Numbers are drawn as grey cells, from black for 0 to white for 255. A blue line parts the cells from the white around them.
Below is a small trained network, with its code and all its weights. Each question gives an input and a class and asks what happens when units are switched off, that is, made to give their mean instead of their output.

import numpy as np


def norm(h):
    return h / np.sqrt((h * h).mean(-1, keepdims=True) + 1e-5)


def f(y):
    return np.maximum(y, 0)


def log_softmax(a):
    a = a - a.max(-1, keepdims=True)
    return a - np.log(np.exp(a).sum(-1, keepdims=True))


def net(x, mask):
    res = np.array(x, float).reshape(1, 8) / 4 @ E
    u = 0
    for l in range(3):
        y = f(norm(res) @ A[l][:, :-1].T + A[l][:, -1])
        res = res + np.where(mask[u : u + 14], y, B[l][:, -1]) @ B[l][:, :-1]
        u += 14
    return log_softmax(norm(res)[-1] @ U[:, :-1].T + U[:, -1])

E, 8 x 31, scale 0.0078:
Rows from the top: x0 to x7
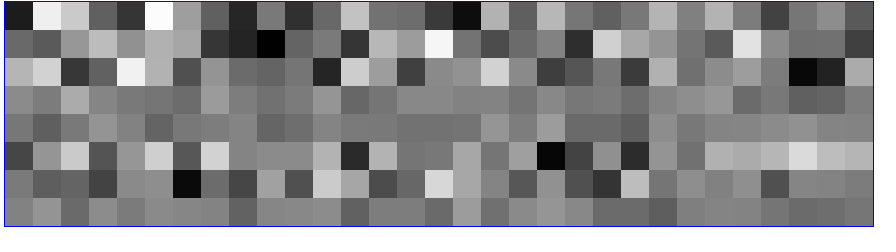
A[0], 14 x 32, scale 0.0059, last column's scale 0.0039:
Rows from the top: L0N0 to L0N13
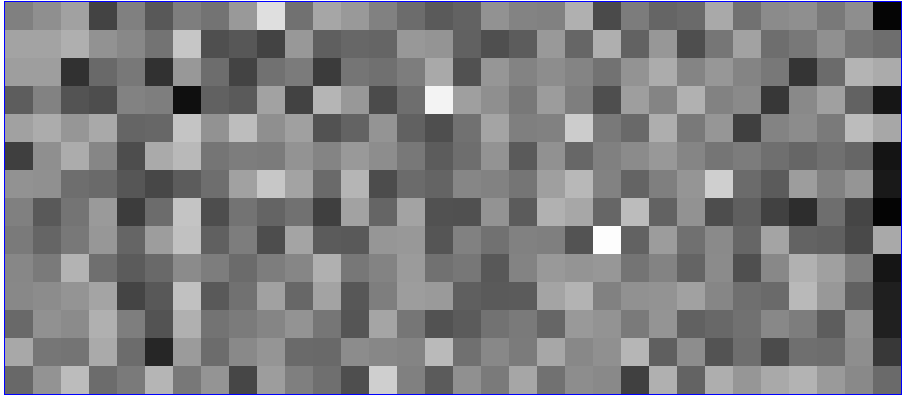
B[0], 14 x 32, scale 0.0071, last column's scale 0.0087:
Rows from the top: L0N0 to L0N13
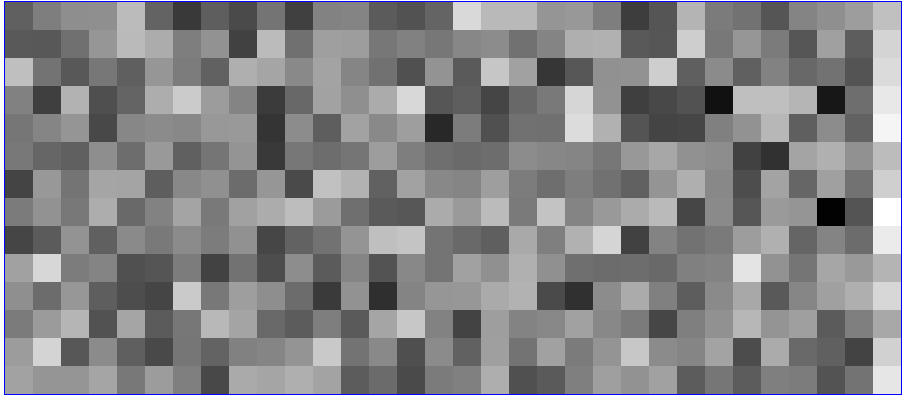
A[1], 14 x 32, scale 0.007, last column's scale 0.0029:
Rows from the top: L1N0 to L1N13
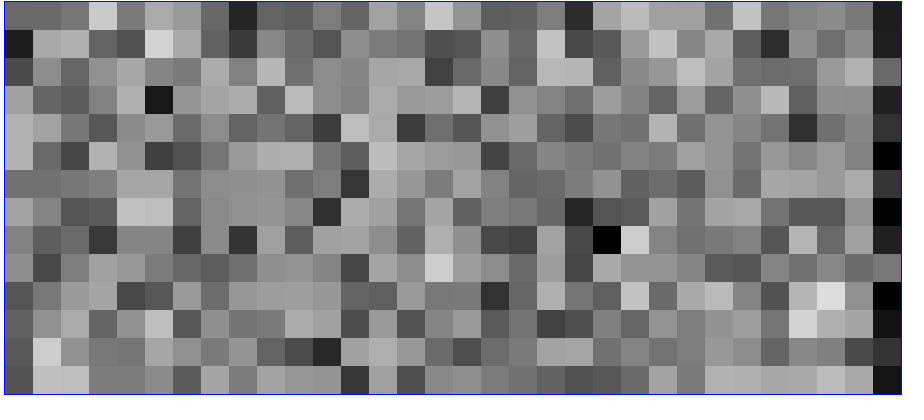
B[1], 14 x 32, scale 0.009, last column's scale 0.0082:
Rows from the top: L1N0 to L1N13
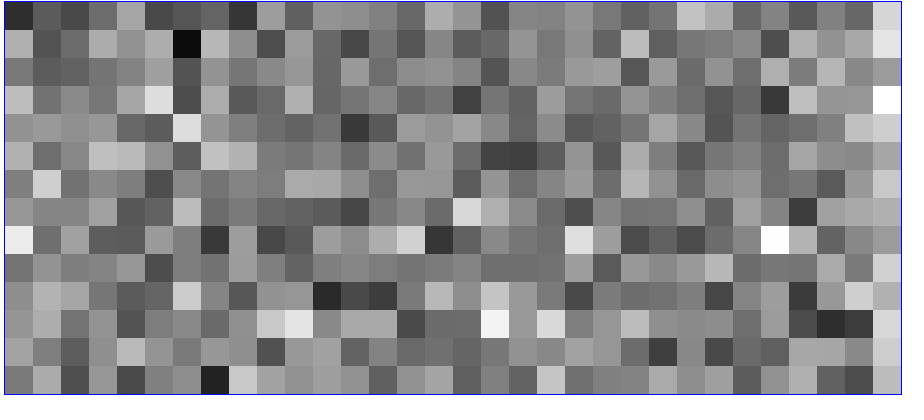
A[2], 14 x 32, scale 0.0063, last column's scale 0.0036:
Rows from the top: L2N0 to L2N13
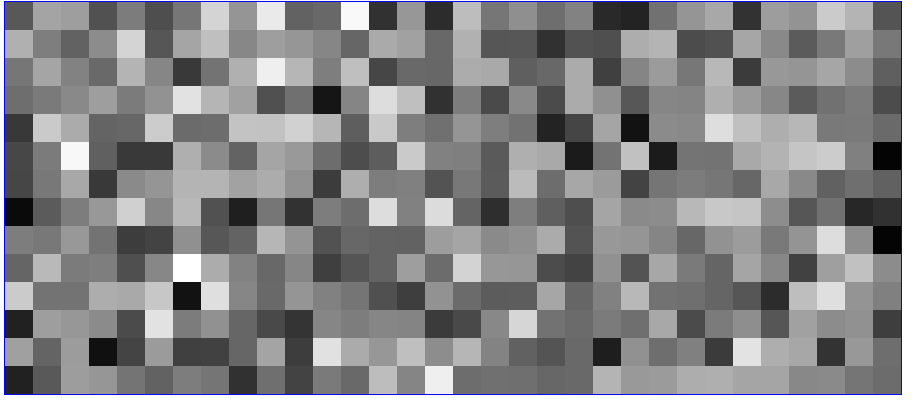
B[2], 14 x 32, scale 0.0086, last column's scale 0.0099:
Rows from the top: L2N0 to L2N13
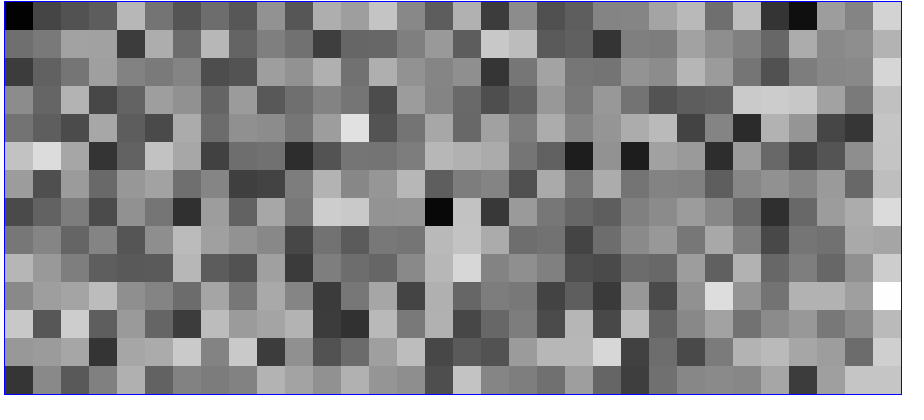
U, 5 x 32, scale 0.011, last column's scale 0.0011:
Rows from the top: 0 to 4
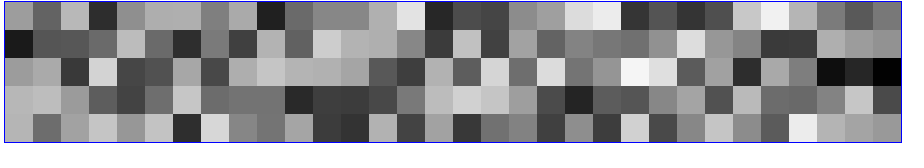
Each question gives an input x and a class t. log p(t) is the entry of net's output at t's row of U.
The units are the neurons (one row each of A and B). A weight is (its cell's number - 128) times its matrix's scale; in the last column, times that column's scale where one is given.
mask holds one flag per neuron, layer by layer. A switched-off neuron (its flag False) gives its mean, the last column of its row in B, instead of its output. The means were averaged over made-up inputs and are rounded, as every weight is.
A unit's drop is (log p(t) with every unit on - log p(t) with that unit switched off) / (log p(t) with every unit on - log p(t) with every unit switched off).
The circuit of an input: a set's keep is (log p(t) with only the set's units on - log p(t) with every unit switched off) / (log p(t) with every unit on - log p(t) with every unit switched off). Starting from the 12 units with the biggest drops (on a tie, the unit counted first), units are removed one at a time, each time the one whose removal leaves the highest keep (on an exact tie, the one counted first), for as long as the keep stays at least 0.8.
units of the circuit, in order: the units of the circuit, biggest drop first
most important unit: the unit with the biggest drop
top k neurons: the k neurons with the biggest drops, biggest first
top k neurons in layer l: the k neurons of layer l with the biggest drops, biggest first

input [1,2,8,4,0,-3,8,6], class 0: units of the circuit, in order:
L0N3
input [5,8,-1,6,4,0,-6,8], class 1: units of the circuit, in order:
L2N7, L1N0
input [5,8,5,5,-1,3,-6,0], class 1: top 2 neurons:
L2N7, L0N4
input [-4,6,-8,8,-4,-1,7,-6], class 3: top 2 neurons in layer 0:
L0N10, L0N9
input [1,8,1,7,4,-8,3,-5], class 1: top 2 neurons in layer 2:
L2N7, L2N13
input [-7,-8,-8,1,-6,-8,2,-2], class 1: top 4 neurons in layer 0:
L0N6, L0N0, L0N13, L0N2
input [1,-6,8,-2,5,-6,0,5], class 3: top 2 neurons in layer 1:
L1N4, L1N7
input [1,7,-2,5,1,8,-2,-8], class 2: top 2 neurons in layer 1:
L1N11, L1N13
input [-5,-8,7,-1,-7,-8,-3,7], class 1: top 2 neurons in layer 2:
L2N0, L2N2
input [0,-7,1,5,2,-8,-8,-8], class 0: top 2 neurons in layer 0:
L0N4, L0N13
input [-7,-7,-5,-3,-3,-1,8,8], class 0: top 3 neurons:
L0N3, L2N12, L1N8
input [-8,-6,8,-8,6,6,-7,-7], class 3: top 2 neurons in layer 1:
L1N7, L1N1
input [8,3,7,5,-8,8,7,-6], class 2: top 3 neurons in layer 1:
L1N11, L1N13, L1N3
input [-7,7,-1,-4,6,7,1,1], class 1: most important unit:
L1N0
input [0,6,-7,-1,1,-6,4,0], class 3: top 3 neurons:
L0N10, L2N5, L1N10
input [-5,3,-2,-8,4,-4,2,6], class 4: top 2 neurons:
L1N3, L1N5
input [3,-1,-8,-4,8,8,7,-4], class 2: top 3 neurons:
L1N11, L1N13, L0N13
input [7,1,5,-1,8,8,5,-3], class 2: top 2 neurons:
L1N11, L1N13
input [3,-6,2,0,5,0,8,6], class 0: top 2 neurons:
L0N3, L2N12
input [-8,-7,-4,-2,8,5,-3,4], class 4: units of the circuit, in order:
L1N3
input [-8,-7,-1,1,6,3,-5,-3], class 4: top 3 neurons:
L1N3, L2N10, L1N5
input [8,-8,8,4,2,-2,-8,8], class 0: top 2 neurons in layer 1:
L1N0, L1N12
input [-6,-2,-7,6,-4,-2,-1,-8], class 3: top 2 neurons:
L1N10, L0N10
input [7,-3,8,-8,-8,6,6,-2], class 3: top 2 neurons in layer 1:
L1N7, L1N4
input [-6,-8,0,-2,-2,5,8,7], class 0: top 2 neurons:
L2N12, L1N8
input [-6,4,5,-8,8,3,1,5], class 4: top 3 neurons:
L1N3, L1N5, L0N10
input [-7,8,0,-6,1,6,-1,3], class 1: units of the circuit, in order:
L1N0
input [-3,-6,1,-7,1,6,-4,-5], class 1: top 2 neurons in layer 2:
L2N0, L2N2
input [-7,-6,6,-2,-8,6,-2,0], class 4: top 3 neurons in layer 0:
L0N10, L0N2, L0N1
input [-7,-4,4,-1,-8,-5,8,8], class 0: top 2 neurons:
L0N3, L2N12
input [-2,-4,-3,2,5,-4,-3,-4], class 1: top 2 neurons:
L0N6, L2N0
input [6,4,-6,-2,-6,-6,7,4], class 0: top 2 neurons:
L0N3, L2N12
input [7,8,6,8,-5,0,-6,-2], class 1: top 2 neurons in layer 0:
L0N1, L0N4
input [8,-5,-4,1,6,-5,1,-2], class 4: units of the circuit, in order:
L1N1
